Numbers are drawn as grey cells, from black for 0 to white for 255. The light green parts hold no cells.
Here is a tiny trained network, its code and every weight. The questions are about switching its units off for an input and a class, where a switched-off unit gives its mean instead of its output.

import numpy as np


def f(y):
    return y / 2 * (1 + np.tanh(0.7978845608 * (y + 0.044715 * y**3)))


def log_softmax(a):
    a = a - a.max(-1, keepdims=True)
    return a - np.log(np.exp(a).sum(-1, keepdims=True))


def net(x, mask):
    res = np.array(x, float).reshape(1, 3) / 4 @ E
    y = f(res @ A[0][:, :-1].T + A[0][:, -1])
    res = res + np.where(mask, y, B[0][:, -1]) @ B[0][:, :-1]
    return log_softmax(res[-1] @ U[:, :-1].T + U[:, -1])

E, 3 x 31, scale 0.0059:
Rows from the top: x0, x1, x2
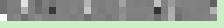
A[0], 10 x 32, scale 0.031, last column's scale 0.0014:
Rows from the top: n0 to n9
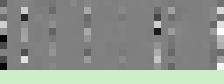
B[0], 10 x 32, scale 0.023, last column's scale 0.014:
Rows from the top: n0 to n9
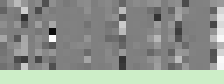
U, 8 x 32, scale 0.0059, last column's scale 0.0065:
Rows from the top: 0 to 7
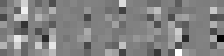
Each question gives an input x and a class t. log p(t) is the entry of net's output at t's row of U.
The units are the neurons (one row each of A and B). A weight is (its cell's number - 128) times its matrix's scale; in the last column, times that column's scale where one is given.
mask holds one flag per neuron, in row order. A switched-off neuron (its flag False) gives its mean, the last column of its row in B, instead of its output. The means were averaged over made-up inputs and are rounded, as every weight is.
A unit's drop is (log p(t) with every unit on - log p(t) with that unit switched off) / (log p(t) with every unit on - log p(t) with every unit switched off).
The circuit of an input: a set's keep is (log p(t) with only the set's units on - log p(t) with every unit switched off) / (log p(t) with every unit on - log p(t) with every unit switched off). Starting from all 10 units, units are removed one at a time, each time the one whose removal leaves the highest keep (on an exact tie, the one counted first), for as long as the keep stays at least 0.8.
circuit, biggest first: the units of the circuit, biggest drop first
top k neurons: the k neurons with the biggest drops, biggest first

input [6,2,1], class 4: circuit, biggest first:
n8
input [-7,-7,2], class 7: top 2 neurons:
n2; n5
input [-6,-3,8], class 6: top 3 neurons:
n3; n8; n9
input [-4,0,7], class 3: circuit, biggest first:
n5; n1
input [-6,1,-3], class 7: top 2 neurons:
n2; n4
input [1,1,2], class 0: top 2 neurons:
n8; n5
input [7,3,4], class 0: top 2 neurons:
n1; n4
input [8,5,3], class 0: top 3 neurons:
n1; n4; n2
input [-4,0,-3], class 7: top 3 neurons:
n2; n4; n5
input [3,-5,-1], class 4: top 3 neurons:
n8; n5; n4
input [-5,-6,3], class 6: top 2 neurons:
n3; n8
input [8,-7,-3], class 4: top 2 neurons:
n8; n3
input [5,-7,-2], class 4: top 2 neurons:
n8; n3
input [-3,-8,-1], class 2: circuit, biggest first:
n7
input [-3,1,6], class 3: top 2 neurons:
n1; n7
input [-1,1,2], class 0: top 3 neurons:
n8; n5; n2
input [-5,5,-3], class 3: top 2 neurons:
n2; n4
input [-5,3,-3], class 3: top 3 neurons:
n2; n1; n7
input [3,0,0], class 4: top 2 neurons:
n9; n5
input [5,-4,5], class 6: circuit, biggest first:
n3
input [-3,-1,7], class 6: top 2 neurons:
n8; n3
